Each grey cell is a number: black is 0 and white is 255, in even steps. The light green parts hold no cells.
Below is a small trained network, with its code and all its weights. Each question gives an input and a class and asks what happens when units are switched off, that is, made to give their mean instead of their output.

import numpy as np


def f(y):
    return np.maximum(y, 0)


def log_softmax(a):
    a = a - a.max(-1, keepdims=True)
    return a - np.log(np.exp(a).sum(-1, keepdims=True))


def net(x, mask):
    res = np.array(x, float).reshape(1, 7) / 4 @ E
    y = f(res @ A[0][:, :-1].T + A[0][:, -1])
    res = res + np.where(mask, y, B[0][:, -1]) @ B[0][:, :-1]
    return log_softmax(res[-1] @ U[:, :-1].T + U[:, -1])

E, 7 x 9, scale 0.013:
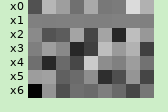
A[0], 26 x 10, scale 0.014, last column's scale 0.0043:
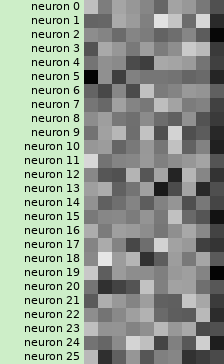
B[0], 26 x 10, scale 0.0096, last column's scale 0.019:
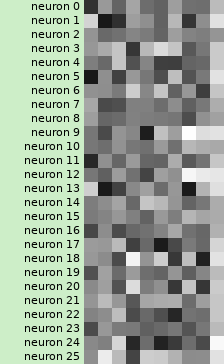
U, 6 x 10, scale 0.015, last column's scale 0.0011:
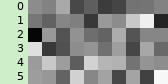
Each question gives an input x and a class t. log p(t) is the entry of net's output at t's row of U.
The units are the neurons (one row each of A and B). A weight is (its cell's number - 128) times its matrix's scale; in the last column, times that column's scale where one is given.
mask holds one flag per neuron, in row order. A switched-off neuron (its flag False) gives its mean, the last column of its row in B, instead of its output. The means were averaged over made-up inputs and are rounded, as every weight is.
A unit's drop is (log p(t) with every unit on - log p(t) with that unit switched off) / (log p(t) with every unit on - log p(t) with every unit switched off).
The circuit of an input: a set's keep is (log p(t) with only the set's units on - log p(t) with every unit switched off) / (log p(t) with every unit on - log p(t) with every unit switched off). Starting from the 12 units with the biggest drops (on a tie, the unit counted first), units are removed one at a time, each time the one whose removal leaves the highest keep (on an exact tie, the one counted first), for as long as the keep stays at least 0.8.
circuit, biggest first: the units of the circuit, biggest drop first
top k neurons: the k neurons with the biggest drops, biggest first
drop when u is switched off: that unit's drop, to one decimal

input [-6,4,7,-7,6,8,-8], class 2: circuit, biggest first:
neuron 11
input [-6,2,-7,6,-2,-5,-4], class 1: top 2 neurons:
neuron 9; neuron 24
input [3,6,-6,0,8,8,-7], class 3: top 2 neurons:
neuron 13; neuron 18
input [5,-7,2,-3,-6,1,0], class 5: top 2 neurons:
neuron 18; neuron 25
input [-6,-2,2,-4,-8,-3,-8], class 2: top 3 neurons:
neuron 11; neuron 0; neuron 19
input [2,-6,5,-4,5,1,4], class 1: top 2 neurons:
neuron 12; neuron 18
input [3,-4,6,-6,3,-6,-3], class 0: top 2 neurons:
neuron 24; neuron 9
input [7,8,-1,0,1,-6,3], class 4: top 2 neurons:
neuron 3; neuron 13
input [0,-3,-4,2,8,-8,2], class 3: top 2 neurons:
neuron 1; neuron 18
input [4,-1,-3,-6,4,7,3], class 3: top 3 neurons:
neuron 13; neuron 17; neuron 4
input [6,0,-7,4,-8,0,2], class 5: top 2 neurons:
neuron 18; neuron 12
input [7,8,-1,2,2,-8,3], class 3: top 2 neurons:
neuron 1; neuron 25
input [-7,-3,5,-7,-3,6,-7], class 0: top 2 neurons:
neuron 24; neuron 22
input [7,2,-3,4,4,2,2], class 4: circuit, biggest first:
neuron 3
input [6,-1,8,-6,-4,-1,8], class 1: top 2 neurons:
neuron 12; neuron 11
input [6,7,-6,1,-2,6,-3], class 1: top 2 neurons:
neuron 9; neuron 1
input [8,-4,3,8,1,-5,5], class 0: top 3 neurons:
neuron 17; neuron 4; neuron 25
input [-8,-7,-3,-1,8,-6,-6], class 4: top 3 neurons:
neuron 25; neuron 18; neuron 14
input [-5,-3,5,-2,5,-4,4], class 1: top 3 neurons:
neuron 12; neuron 18; neuron 3
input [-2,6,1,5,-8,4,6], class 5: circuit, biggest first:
neuron 18
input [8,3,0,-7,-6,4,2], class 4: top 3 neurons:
neuron 21; neuron 3; neuron 17
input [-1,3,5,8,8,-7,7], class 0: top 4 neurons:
neuron 17; neuron 4; neuron 18; neuron 13
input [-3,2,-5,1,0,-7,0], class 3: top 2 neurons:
neuron 1; neuron 12
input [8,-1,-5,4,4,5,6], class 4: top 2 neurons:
neuron 3; neuron 21
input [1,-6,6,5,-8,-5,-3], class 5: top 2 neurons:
neuron 18; neuron 9
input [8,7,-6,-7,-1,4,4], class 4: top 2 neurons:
neuron 3; neuron 21
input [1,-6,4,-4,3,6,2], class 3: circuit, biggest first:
neuron 13
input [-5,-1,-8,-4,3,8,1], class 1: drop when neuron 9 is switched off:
1.6
